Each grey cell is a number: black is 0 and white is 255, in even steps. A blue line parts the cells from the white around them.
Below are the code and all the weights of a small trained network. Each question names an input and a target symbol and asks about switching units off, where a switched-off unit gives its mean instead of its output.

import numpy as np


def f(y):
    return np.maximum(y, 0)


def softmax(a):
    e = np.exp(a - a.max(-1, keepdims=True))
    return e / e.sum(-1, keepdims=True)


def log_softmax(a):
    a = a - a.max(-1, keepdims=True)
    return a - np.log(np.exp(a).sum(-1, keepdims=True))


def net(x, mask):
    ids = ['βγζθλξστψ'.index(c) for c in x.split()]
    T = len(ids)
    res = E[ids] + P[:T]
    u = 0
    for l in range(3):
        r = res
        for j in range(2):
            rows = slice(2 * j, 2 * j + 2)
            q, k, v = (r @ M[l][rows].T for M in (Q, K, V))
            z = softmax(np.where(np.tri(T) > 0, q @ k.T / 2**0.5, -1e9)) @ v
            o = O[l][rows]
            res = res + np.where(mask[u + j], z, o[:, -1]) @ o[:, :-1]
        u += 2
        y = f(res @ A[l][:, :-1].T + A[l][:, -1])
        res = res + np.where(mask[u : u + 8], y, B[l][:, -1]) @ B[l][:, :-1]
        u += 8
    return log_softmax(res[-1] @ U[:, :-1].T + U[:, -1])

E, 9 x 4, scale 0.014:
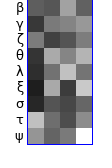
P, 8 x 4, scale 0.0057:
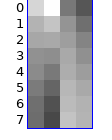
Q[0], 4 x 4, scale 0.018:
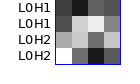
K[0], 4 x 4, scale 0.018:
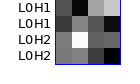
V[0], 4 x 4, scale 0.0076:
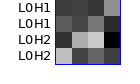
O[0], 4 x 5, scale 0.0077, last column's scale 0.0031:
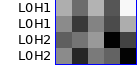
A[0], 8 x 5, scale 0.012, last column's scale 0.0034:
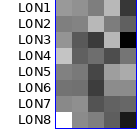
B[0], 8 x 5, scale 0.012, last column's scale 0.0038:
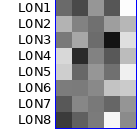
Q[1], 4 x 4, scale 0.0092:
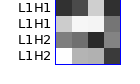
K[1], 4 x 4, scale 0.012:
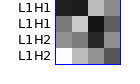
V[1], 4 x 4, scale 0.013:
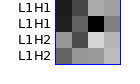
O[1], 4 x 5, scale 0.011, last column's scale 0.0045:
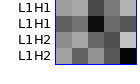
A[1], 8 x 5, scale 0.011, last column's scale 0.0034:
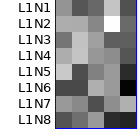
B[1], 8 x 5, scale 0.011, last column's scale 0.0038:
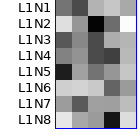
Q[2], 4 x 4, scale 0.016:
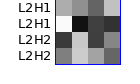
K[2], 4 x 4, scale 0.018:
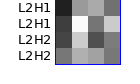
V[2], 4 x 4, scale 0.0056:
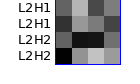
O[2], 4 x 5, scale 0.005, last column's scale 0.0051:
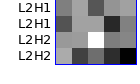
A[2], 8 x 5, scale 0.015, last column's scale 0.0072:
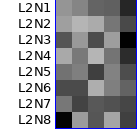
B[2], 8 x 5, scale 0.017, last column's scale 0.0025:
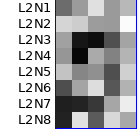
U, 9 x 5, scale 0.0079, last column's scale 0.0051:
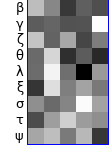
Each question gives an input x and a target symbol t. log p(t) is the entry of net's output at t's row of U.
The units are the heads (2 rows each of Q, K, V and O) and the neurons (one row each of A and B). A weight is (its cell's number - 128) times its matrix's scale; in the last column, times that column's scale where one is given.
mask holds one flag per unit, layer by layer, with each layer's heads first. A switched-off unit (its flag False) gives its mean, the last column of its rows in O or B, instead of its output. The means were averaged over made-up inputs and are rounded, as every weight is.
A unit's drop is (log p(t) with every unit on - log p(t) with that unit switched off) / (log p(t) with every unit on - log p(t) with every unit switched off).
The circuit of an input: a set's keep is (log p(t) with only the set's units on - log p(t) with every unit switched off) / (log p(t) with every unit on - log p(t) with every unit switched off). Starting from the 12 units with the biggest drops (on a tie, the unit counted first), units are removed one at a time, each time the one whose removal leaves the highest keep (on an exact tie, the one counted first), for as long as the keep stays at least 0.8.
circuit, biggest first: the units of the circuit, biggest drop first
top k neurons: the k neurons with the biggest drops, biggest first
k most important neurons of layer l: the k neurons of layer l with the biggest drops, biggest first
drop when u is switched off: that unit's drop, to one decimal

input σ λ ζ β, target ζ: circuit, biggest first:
(L0H2 L2N4 L1N8)
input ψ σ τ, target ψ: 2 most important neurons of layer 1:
(L1N2 L1N6)
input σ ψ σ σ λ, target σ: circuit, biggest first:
(L0H2)
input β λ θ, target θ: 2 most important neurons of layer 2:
(L2N8 L2N3)
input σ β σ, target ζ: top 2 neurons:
(L0N4 L1N6)
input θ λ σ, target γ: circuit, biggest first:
(L2N7 L0H2)
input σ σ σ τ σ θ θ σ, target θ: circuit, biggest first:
(L1H1 L2N8)
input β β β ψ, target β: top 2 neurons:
(L1N2 L0N4)
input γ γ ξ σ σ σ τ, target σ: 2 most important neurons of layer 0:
(L0N1 L0N8)
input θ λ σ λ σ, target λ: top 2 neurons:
(L0N5 L0N4)
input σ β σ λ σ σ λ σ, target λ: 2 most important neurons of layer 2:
(L2N7 L2N4)
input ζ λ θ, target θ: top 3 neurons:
(L2N8 L2N3 L1N3)
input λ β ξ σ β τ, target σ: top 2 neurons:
(L0N8 L1N1)
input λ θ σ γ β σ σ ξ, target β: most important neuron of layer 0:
(L0N3)
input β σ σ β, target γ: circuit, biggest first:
(L1H1 L2N7 L2H2)
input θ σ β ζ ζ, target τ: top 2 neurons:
(L1N5 L1N2)
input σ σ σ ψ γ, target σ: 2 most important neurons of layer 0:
(L0N1 L0N5)
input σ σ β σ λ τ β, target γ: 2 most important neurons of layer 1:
(L1N6 L1N2)
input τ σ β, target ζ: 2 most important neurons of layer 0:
(L0N8 L0N4)
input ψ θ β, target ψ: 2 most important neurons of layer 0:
(L0N1 L0N5)
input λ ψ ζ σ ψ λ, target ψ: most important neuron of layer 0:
(L0N5)
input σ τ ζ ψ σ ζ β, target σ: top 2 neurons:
(L0N3 L1N1)
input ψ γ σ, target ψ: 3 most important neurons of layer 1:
(L1N2 L1N6 L1N4)
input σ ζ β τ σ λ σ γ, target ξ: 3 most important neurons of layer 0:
(L0N4 L0N1 L0N5)
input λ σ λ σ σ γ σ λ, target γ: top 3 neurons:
(L0N2 L2N7 L1N2)
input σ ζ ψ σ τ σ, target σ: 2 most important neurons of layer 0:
(L0N6 L0N5)
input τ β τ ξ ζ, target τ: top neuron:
(L0N8)
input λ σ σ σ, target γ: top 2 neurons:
(L2N7 L1N2)
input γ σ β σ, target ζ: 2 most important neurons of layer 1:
(L1N6 L1N8)
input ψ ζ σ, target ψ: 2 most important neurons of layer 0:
(L0N5 L0N1)
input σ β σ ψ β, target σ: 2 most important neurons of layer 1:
(L1N8 L1N1)
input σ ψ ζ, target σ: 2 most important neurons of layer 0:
(L0N5 L0N1)
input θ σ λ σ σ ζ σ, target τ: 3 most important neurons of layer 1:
(L1N2 L1N8 L1N1)
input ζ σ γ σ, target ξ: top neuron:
(L2N8)
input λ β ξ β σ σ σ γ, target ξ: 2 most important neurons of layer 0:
(L0N5 L0N4)
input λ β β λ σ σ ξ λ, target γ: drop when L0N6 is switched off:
0.1
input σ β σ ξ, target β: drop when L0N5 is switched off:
0.2
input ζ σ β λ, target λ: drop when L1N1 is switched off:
0.0
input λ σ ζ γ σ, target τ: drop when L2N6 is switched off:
0.3
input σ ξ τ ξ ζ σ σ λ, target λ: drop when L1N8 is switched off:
0.2
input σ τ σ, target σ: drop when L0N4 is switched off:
-0.1
